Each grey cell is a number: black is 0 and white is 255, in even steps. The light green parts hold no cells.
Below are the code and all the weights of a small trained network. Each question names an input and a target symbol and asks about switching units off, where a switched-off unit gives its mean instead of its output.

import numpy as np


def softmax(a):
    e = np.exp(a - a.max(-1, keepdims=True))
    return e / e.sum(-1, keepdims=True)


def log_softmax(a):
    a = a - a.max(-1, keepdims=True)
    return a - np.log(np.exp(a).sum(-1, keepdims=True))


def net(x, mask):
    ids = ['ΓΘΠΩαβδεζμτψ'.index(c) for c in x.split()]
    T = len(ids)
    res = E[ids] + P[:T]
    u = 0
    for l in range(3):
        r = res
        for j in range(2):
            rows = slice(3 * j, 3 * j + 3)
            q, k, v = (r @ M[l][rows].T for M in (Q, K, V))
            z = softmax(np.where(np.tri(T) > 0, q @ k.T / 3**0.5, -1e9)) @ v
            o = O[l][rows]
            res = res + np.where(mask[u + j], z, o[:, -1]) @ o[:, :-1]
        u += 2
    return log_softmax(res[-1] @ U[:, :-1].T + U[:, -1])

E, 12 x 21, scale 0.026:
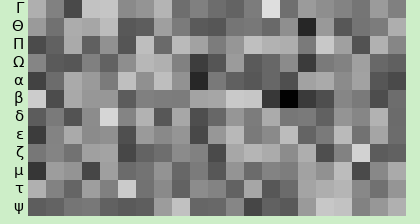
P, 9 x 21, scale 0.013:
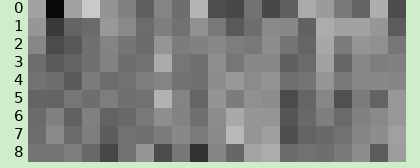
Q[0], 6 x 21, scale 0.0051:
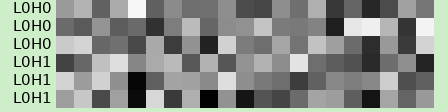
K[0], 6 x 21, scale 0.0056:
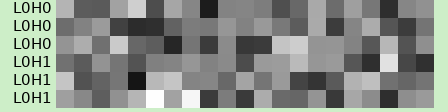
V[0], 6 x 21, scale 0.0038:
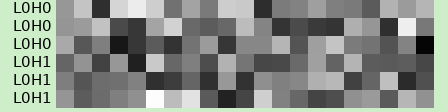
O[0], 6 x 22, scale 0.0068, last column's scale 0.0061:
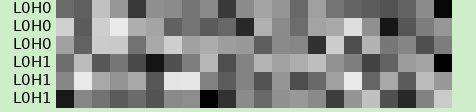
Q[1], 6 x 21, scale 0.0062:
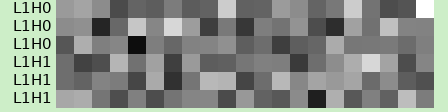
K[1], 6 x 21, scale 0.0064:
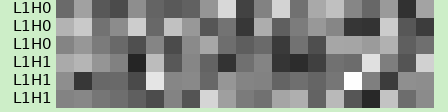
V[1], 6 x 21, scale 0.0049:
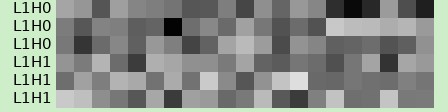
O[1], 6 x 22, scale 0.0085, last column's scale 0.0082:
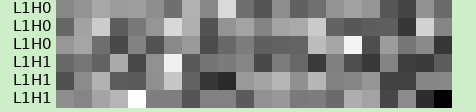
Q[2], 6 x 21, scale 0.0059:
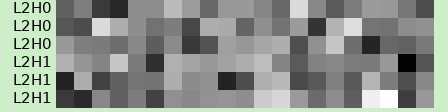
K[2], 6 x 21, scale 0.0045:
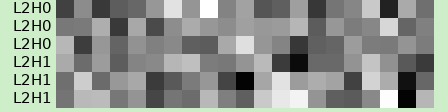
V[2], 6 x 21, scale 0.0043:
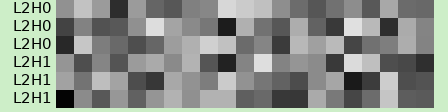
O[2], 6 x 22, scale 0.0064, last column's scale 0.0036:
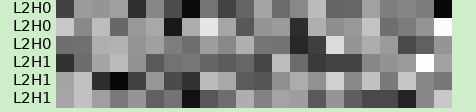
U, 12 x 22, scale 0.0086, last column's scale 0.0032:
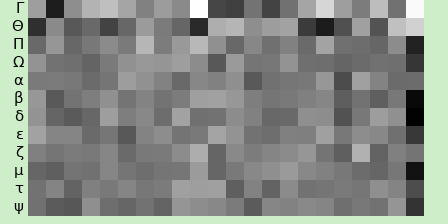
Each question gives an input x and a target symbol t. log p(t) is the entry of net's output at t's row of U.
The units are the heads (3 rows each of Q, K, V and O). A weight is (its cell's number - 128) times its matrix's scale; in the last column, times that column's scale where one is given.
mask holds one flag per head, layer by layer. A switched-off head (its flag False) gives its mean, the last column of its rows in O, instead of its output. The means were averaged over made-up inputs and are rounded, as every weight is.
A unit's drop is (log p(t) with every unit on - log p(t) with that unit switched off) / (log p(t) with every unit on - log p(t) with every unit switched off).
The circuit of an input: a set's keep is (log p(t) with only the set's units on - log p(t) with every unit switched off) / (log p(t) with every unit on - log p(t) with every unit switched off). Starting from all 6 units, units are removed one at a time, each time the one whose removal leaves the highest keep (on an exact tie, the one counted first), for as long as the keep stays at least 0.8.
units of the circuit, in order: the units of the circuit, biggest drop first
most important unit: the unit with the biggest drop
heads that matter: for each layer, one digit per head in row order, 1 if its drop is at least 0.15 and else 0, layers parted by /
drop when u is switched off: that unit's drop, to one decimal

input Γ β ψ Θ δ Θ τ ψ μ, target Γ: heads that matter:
10 / 00 / 10
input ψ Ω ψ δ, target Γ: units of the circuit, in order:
L1H0
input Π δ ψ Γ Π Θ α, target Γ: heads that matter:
10 / 01 / 10
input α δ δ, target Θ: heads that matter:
10 / 01 / 01
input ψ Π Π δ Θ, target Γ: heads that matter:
01 / 10 / 00
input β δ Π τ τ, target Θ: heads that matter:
11 / 10 / 00
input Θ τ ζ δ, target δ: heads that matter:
01 / 10 / 11
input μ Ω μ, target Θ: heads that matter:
01 / 10 / 01
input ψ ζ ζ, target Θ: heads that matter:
11 / 11 / 10
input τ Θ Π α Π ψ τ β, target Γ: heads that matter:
11 / 00 / 01
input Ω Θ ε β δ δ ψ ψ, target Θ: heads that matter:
01 / 10 / 01
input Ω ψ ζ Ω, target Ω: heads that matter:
01 / 10 / 11
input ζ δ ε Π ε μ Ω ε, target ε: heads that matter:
10 / 00 / 11
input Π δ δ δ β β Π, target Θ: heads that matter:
00 / 11 / 01
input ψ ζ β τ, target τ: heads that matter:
11 / 00 / 01
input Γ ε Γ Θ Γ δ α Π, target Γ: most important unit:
L2H0
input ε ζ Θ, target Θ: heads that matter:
00 / 00 / 10
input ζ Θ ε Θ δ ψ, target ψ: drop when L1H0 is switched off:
0.1
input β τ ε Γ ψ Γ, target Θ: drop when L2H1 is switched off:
0.1
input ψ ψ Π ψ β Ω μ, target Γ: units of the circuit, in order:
L2H0
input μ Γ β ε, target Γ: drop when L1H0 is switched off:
0.0
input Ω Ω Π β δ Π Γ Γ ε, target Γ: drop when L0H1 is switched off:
0.3
